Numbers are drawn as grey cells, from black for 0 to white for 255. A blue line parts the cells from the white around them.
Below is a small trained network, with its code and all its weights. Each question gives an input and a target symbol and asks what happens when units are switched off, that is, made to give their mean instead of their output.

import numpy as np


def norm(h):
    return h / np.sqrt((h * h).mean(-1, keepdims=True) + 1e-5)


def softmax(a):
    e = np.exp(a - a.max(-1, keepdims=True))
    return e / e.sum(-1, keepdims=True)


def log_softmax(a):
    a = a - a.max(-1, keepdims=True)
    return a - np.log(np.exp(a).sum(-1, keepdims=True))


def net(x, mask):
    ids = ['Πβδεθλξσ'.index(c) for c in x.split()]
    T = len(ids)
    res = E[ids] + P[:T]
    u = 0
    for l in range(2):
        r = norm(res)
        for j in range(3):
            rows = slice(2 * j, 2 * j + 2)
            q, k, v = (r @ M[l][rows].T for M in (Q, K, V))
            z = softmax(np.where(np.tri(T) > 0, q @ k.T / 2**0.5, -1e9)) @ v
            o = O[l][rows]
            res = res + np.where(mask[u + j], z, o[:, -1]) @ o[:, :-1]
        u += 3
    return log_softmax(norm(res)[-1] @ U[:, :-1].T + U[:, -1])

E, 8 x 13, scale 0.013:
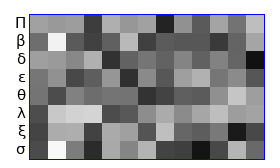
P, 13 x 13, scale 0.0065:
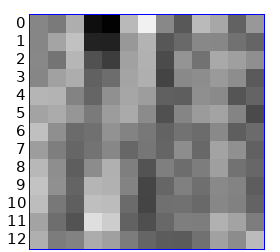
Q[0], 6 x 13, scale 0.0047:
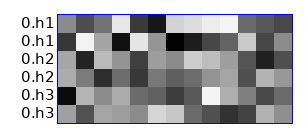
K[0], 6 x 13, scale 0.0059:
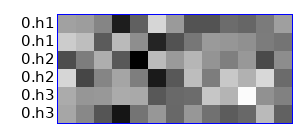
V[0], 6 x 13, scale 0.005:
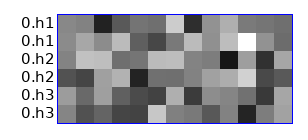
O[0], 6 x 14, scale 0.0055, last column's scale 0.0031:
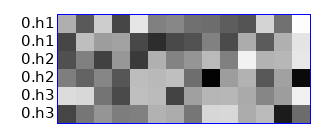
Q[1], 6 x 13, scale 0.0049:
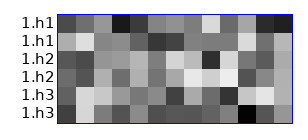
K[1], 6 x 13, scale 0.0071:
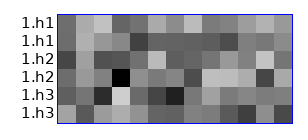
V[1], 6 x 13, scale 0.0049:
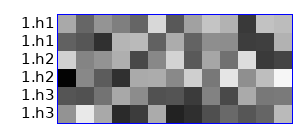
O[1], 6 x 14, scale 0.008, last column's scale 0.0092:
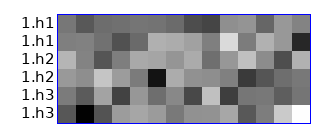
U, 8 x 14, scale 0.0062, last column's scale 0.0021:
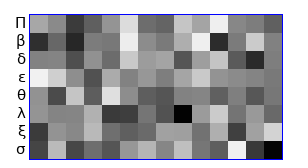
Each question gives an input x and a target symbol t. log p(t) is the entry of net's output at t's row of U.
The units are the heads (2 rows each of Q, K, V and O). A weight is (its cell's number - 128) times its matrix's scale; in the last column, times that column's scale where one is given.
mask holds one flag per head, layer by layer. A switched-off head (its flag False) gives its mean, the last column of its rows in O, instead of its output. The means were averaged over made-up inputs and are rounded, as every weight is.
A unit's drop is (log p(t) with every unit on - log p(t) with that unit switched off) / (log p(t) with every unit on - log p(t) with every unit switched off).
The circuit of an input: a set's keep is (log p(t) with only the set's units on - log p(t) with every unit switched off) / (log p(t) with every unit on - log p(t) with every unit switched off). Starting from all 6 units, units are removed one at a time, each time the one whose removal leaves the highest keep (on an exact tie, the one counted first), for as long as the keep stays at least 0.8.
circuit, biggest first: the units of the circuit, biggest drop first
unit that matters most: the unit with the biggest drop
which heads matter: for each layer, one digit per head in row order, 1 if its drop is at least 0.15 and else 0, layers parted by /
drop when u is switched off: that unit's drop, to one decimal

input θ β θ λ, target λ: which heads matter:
101 / 101
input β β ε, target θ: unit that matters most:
0.h2
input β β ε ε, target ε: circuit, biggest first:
(0.h1, 1.h3, 0.h2)
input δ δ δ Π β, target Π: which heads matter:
000 / 010
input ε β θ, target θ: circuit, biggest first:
(0.h1, 0.h2)
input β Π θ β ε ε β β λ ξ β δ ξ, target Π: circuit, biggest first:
(1.h2, 0.h2)
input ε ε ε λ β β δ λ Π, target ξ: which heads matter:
101 / 000
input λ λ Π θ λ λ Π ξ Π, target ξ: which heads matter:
100 / 000
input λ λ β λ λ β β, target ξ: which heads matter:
100 / 010
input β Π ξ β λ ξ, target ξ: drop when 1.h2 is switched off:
0.1
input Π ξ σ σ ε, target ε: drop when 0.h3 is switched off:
0.2
